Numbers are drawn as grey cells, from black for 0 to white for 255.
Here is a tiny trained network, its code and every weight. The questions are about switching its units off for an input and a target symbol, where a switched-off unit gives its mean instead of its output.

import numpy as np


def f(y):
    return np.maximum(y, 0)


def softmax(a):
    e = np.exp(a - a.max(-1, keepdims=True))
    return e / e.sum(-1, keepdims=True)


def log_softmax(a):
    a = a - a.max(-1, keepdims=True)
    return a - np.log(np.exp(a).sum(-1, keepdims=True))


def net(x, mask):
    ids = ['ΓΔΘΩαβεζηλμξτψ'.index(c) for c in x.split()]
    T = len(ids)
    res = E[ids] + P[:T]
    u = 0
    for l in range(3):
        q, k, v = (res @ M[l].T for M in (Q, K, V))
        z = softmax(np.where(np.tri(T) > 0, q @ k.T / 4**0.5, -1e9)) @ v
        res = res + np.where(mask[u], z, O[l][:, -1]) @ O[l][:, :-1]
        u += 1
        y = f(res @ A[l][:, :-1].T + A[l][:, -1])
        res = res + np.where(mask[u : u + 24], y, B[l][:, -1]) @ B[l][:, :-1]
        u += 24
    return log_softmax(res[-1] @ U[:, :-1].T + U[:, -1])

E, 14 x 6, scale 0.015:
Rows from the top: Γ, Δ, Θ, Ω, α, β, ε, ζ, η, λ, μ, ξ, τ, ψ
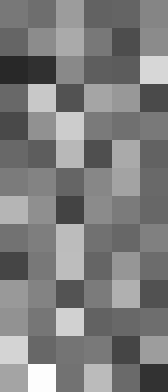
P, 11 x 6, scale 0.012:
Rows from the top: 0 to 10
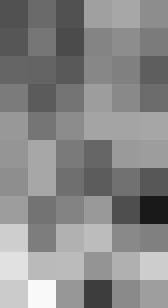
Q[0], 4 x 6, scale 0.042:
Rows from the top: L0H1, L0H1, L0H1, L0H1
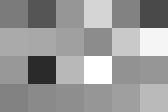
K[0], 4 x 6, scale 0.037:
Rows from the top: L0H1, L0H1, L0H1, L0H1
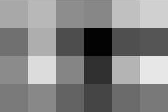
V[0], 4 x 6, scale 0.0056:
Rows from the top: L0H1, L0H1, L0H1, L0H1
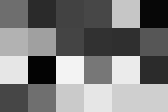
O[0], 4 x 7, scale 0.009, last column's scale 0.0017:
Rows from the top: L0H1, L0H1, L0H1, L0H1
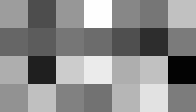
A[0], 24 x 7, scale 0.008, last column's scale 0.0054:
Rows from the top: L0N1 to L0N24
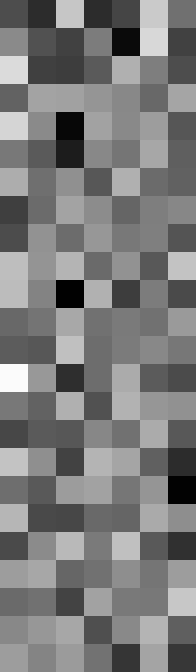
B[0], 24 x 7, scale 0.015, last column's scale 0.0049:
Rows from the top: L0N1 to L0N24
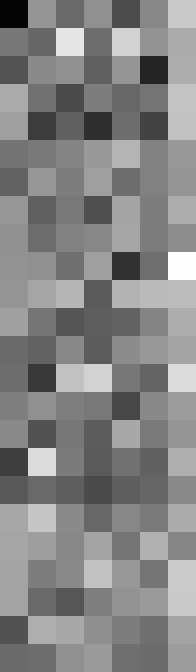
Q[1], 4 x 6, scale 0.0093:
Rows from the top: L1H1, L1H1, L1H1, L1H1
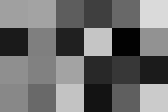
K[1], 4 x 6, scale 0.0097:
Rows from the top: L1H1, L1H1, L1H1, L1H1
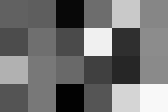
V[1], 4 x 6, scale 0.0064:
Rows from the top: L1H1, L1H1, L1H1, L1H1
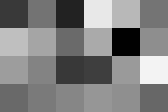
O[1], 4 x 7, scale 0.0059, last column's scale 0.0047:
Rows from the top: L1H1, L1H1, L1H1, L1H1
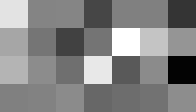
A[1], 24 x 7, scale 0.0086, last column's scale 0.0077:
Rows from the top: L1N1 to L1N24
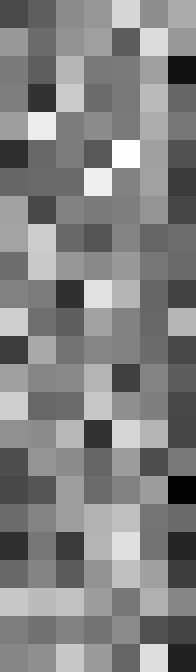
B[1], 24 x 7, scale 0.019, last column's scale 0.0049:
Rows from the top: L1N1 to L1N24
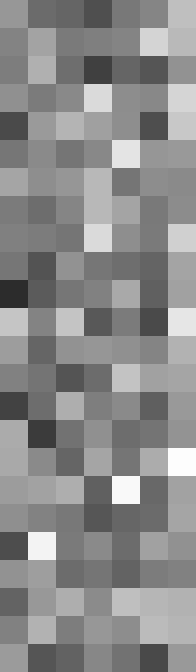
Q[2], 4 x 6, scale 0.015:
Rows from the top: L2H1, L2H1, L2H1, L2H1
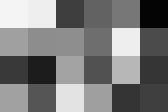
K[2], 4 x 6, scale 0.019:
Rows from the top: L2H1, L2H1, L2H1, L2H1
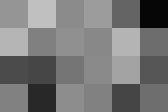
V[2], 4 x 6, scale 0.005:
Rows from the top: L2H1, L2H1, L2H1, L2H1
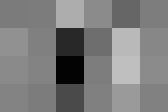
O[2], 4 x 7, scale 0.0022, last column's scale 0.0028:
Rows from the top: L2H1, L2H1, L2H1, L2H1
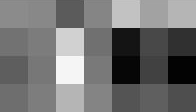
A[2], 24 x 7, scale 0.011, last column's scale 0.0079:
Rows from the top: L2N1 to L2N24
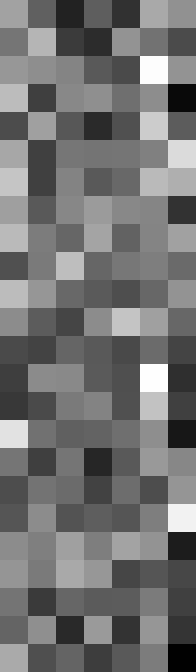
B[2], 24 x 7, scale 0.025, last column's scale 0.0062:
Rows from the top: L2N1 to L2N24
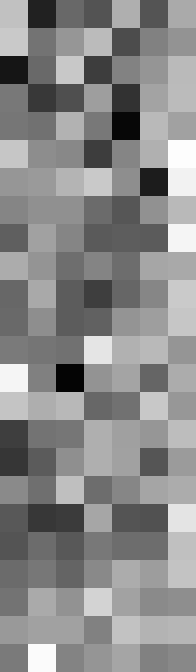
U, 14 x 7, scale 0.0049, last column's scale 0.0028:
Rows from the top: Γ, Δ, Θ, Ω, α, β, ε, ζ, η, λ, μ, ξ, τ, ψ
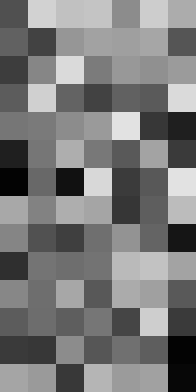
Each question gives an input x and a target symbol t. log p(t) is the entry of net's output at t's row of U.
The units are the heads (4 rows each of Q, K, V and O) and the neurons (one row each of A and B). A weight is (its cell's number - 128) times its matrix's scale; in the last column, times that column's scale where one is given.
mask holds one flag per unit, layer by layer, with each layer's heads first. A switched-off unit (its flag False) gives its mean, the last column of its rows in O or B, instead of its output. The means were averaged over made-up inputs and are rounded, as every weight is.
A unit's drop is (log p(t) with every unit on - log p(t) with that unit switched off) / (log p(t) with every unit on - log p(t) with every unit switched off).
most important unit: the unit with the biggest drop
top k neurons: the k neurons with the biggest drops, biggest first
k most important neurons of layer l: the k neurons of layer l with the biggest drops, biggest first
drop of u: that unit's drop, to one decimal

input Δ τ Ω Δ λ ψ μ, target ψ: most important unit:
L1H1
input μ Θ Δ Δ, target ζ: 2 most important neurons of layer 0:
L0N11, L0N1
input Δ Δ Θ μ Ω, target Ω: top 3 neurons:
L0N14, L2N11, L2N9
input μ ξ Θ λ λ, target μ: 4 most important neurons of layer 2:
L2N3, L2N14, L2N15, L2N1
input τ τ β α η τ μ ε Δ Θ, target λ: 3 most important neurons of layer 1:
L1N18, L1N4, L1N6
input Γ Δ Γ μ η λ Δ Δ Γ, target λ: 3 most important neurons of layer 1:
L1N22, L1N2, L1N14
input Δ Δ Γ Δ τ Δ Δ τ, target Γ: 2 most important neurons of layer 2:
L2N19, L2N1
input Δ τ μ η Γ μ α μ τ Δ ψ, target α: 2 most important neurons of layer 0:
L0N17, L0N10
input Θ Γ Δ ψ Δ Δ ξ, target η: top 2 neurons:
L2N1, L1N5
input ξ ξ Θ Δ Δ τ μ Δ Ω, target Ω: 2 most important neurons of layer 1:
L1N12, L1N5
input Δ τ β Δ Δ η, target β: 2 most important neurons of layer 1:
L1N2, L1N4
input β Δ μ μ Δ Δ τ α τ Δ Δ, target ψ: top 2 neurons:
L2N14, L1N5
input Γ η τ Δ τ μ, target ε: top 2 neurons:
L2N19, L1N20
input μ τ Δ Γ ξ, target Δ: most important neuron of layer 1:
L1N12
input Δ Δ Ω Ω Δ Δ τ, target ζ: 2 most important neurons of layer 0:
L0N11, L0N2
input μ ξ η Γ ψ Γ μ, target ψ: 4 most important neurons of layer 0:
L0N17, L0N3, L0N21, L0N4
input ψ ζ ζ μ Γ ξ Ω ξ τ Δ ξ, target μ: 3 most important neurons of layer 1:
L1N2, L1N12, L1N5
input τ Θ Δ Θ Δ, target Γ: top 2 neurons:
L1N5, L1N22
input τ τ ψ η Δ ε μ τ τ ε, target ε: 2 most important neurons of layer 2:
L2N19, L2N6
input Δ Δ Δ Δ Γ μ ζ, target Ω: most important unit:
L2N11
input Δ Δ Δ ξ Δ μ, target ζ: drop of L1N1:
0.2
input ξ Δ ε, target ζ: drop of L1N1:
0.2
